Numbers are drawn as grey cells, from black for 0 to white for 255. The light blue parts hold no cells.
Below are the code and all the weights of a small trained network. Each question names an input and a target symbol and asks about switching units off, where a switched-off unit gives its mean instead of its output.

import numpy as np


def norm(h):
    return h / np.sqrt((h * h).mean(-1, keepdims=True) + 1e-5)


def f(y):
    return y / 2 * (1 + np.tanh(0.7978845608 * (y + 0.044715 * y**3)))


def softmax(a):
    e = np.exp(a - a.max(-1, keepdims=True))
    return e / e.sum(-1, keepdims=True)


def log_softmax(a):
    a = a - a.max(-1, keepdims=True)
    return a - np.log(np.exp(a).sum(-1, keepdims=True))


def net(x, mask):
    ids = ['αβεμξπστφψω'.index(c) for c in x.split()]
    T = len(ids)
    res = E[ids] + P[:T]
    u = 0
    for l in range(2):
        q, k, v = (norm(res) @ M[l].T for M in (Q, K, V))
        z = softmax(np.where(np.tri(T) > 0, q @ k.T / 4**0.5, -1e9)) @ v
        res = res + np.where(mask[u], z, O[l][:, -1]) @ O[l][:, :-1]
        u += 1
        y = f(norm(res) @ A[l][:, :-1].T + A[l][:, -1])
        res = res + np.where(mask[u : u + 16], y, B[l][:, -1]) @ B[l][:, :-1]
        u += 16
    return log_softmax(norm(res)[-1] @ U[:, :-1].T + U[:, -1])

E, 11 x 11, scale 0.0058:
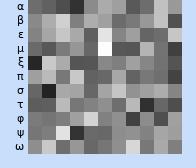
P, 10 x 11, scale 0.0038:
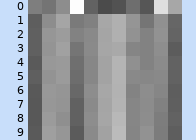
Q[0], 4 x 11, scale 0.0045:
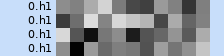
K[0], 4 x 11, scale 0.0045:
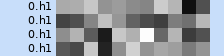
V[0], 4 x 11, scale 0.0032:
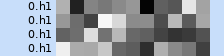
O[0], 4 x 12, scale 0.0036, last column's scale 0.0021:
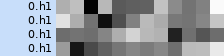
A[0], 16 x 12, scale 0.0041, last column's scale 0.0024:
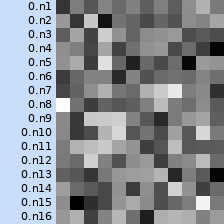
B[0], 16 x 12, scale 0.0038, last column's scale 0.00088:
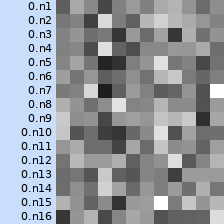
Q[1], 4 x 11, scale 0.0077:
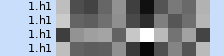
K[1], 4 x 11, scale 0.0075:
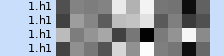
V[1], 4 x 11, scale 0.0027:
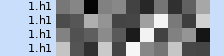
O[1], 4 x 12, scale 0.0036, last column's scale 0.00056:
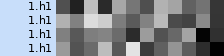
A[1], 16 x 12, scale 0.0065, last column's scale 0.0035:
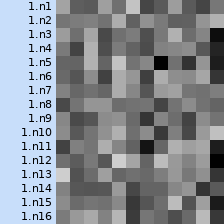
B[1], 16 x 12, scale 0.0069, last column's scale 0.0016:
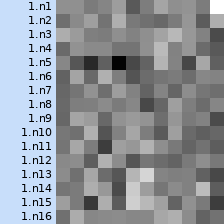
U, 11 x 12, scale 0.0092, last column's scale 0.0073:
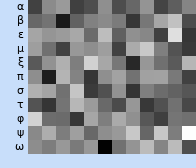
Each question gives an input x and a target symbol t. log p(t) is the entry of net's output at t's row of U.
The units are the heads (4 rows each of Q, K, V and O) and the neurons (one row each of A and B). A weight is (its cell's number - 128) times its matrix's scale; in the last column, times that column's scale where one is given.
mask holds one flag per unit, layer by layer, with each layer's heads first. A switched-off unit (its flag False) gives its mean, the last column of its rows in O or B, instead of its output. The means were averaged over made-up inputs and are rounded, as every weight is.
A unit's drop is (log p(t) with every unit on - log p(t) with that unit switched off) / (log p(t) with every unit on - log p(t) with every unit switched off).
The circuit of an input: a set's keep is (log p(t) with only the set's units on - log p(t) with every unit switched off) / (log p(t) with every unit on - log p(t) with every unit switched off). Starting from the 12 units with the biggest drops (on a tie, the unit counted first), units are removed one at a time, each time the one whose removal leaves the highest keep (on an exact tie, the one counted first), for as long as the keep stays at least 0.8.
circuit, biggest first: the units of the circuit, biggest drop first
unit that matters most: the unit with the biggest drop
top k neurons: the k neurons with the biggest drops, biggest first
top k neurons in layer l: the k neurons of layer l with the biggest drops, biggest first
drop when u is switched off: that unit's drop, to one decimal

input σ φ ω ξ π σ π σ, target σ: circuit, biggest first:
(1.h1; 0.h1; 0.n9)
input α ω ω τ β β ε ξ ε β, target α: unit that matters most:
0.h1
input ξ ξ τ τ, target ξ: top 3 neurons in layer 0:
(0.n15; 0.n10; 0.n5)
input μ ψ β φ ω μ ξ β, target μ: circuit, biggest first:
(1.h1; 0.h1)
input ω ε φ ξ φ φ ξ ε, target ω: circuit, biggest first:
(1.h1; 0.h1; 0.n12)
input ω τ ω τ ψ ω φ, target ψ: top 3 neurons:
(0.n10; 0.n9; 0.n15)
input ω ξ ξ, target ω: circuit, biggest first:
(0.h1; 1.h1)
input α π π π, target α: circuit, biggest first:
(0.h1; 1.n5; 1.h1)
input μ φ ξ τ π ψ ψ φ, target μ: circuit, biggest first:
(1.h1; 1.n1)
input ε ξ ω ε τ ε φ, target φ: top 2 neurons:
(0.n10; 0.n9)
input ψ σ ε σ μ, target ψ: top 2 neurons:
(0.n11; 1.n1)
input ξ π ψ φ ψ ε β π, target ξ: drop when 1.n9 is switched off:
0.0
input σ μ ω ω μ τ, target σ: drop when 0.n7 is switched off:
0.1
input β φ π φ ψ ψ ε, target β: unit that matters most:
1.h1
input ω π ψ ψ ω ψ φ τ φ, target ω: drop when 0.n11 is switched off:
-0.1
